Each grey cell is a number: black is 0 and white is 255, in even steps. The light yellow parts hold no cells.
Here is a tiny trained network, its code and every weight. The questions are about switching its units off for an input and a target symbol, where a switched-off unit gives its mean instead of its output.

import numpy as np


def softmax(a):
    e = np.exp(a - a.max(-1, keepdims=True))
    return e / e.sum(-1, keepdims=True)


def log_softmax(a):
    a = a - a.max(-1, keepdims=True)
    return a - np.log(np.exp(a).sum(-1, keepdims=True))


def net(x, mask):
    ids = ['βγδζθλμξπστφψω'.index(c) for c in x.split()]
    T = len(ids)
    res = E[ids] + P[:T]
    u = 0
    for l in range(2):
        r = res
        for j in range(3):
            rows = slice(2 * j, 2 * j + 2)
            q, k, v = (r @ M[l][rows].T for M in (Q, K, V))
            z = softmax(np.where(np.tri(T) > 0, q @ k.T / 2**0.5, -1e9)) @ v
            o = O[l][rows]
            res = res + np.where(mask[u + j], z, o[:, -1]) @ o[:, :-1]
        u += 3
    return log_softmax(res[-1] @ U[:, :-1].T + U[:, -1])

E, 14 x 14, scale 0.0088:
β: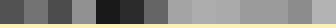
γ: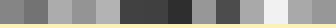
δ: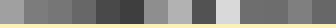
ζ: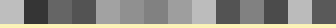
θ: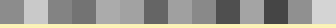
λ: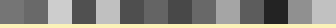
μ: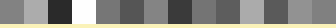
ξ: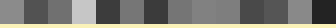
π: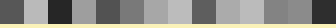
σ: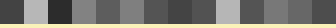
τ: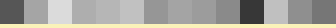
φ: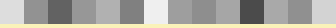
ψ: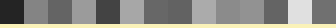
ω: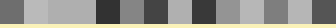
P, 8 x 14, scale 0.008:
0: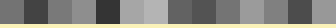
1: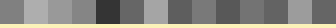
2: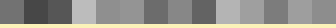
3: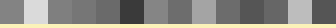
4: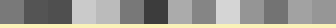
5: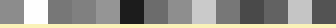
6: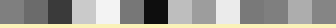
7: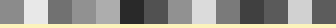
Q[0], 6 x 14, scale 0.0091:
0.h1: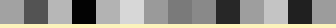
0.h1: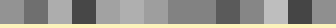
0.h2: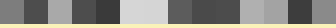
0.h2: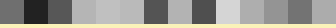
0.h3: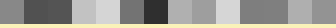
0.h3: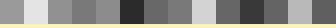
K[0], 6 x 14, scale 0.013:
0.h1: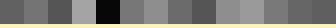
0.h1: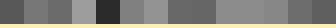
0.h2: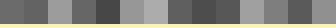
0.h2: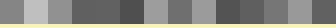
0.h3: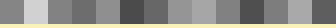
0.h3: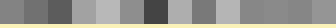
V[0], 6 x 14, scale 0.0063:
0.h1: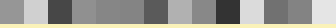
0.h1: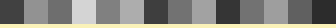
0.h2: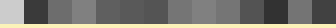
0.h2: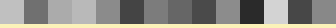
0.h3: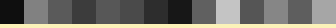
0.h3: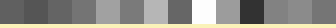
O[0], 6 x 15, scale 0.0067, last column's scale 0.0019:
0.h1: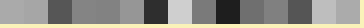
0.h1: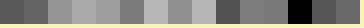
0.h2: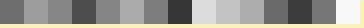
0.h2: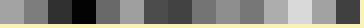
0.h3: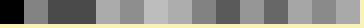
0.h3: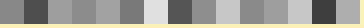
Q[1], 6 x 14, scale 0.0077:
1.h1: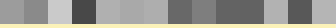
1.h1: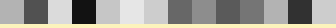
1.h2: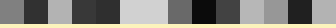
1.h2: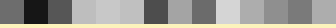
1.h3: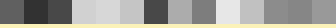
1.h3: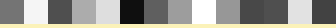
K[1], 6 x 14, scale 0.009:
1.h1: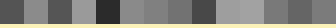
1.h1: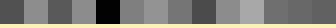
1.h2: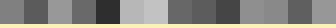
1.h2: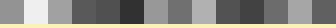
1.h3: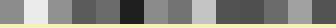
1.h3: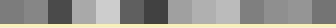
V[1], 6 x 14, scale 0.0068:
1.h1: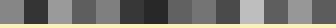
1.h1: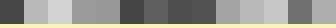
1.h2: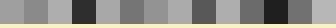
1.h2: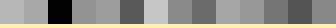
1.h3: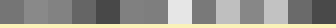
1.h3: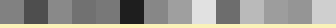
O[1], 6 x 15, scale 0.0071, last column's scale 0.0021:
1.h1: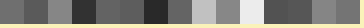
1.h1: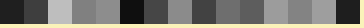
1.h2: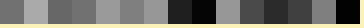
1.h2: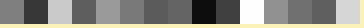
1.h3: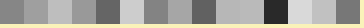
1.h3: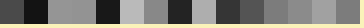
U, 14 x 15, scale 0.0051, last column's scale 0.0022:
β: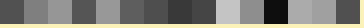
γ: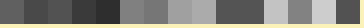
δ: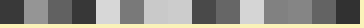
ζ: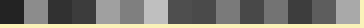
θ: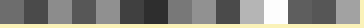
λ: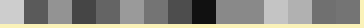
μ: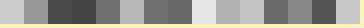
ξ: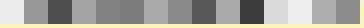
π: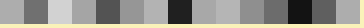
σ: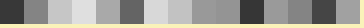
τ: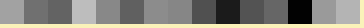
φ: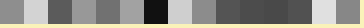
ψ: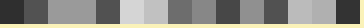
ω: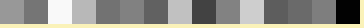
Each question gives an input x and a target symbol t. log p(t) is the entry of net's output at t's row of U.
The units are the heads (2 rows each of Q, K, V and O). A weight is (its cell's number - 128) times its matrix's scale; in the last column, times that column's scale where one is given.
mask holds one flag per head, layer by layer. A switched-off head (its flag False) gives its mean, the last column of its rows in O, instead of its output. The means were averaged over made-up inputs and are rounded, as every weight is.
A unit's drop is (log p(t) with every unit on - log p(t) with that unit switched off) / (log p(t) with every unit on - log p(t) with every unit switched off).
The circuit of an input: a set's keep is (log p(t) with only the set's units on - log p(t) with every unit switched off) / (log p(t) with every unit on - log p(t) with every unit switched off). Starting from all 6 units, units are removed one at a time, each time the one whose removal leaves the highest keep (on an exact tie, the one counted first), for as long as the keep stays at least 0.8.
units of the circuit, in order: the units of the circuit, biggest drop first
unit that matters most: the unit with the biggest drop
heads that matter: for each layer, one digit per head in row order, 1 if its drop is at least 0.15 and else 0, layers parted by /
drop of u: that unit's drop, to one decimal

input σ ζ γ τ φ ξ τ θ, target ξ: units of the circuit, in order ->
(0.h2 0.h3)
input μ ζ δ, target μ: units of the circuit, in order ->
(1.h1)
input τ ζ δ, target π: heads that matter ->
011 / 000
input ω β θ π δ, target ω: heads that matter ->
010 / 011
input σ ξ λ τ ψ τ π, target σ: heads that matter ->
100 / 100
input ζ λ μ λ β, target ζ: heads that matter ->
001 / 011
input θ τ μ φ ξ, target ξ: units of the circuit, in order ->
(1.h1 0.h2)
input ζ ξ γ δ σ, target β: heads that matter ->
000 / 111
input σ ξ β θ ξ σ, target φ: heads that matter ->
100 / 000
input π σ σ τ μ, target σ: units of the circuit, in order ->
(0.h1 1.h1)
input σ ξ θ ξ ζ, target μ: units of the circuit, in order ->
(1.h1 0.h2)
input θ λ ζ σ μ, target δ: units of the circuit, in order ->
(0.h3 1.h3)
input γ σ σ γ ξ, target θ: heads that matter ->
000 / 101
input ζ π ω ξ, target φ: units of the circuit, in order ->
(0.h3)
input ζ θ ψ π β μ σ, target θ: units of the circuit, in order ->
(1.h2 1.h3)
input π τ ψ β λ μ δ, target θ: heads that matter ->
000 / 111
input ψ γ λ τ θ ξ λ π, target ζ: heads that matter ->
000 / 011
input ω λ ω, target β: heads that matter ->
100 / 110
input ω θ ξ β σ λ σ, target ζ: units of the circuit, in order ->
(1.h2 0.h3)
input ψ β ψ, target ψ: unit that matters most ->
1.h3
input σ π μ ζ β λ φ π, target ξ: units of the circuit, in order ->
(1.h1 0.h2)
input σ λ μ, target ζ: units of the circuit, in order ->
(1.h2 1.h3 0.h3)
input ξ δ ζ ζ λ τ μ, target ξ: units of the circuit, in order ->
(0.h2 0.h3)
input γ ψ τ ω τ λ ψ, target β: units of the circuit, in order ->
(1.h2 0.h1)
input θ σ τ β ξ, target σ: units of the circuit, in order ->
(1.h1 0.h1)
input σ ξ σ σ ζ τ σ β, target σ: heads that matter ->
101 / 100
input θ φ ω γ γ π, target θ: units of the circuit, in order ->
(1.h1)
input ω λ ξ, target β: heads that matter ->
100 / 110
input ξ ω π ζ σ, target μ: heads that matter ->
000 / 100
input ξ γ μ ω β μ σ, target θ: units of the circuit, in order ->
(1.h2 1.h1)
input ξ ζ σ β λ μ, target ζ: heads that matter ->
001 / 011
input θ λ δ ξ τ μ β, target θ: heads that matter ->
000 / 011
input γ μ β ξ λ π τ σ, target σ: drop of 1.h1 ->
0.6
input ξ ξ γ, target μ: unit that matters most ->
0.h2
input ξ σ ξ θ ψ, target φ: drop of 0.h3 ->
0.2
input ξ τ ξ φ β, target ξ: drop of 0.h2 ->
0.2
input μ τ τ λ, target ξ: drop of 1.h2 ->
0.3
